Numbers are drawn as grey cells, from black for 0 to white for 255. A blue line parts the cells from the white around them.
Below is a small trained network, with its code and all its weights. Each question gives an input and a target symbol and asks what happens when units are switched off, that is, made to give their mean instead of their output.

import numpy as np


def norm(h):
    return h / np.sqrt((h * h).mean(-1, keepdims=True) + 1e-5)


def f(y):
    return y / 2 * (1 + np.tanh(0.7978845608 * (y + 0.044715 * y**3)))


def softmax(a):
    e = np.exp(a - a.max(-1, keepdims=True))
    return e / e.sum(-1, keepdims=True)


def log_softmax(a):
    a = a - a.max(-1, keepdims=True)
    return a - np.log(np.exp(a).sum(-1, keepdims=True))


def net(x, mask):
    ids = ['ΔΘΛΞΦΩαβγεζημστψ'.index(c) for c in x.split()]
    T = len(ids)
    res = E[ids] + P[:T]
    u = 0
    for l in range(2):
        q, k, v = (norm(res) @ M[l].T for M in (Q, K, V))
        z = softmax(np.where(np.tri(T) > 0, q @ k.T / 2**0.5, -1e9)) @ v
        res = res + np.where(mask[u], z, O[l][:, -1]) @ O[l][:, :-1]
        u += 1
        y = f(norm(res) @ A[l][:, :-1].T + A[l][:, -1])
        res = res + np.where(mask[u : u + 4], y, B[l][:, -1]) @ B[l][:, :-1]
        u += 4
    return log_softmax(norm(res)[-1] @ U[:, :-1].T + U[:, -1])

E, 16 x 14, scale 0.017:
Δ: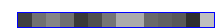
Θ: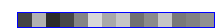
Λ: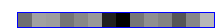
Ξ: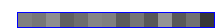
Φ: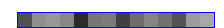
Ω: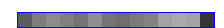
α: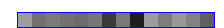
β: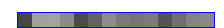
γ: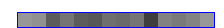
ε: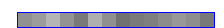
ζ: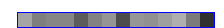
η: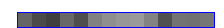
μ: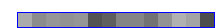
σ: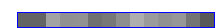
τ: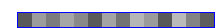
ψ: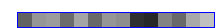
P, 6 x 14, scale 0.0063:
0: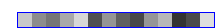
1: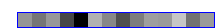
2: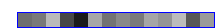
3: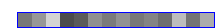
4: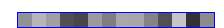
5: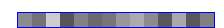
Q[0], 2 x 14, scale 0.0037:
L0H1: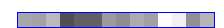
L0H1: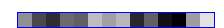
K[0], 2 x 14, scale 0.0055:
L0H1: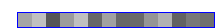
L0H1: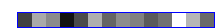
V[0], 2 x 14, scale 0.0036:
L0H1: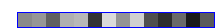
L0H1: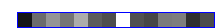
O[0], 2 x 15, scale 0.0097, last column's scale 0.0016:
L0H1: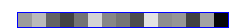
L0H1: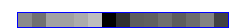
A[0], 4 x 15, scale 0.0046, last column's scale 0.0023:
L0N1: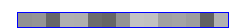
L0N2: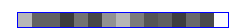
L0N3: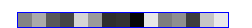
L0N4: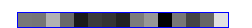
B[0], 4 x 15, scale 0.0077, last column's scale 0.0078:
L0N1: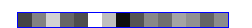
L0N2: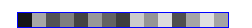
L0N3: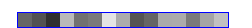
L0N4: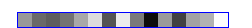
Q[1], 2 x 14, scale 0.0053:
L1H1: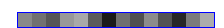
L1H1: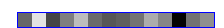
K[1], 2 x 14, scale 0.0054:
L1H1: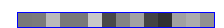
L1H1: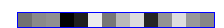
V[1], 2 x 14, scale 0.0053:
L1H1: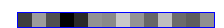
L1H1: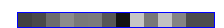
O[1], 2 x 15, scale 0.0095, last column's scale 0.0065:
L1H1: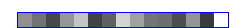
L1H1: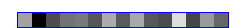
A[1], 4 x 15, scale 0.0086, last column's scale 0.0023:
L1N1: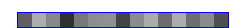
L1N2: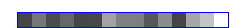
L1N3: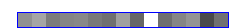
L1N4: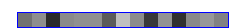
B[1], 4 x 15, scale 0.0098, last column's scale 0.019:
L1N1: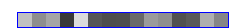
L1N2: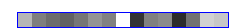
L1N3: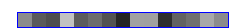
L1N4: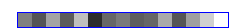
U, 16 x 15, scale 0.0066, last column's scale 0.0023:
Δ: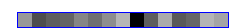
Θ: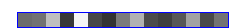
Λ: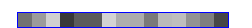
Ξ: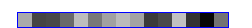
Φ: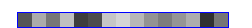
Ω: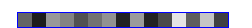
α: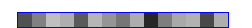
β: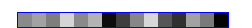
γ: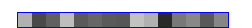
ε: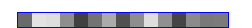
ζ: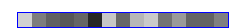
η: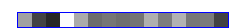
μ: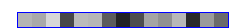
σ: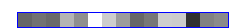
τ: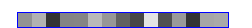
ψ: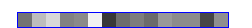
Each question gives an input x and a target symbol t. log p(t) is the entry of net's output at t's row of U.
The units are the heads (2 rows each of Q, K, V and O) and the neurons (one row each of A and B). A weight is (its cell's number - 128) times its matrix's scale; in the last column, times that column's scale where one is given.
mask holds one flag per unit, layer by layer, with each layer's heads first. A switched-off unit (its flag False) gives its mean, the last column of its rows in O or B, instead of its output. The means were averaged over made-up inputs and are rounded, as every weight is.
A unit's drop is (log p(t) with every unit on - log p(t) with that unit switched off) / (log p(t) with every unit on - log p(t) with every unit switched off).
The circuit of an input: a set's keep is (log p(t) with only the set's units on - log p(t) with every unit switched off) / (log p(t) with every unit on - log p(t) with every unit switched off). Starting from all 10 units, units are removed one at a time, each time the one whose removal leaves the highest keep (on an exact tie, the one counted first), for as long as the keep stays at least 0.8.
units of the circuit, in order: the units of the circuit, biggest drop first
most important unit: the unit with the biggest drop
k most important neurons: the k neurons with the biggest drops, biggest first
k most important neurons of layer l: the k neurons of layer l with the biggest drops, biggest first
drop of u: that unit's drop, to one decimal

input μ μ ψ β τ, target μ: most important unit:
L1H1
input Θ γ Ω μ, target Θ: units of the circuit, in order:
[L1N2; L0N3]
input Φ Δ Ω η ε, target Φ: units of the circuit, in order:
[L0H1; L0N4; L1N4]
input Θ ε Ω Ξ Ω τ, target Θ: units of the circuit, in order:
[L1N2; L0N3]
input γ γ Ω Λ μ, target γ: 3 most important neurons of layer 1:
[L1N3; L1N4; L1N2]
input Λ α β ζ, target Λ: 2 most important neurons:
[L1N4; L0N4]
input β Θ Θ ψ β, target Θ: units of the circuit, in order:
[L0N3; L1H1]
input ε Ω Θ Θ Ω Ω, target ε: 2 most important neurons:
[L0N4; L1N4]
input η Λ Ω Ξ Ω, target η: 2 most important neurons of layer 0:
[L0N4; L0N3]
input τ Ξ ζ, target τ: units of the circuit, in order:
[L0H1; L1N4]
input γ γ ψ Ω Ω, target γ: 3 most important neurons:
[L1N3; L0N4; L1N4]
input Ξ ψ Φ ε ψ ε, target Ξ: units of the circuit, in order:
[L1H1; L0N4; L1N4; L0N2]
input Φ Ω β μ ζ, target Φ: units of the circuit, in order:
[L0H1; L1N4; L0N4]
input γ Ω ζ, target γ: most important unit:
L0H1
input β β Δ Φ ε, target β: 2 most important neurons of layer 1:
[L1N3; L1N2]
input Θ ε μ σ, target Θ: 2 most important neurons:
[L1N2; L0N3]
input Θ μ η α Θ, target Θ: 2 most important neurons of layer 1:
[L1N2; L1N4]
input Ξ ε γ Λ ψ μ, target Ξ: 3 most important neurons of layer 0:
[L0N4; L0N1; L0N2]
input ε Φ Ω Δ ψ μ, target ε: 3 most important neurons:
[L0N4; L1N4; L0N1]
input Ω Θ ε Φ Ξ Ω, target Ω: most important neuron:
[L0N4]
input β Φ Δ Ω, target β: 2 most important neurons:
[L1N3; L0N4]
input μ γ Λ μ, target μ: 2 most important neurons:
[L0N4; L1N1]
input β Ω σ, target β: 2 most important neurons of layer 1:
[L1N3; L1N2]
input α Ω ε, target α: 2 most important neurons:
[L1N4; L1N2]
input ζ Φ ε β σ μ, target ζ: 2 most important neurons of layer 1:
[L1N4; L1N1]
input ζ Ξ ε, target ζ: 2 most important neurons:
[L0N4; L1N4]
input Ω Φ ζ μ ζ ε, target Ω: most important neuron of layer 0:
[L0N4]
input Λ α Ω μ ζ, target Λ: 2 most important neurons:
[L1N4; L0N2]
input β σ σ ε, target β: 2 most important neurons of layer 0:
[L0N4; L0N2]
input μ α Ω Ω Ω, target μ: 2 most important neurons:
[L0N4; L1N1]
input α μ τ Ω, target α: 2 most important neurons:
[L1N4; L1N2]
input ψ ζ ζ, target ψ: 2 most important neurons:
[L1N4; L1N2]
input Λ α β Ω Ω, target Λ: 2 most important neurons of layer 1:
[L1N4; L1N1]
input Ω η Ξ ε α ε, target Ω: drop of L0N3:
0.0
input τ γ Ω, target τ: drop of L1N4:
0.2
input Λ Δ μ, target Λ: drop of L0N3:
0.1
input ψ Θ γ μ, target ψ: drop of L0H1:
0.2
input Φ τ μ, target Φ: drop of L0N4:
0.5
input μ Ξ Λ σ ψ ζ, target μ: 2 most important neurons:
[L1N1; L0N4]
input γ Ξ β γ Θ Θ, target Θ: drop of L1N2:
0.2
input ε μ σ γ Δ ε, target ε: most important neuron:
[L0N4]
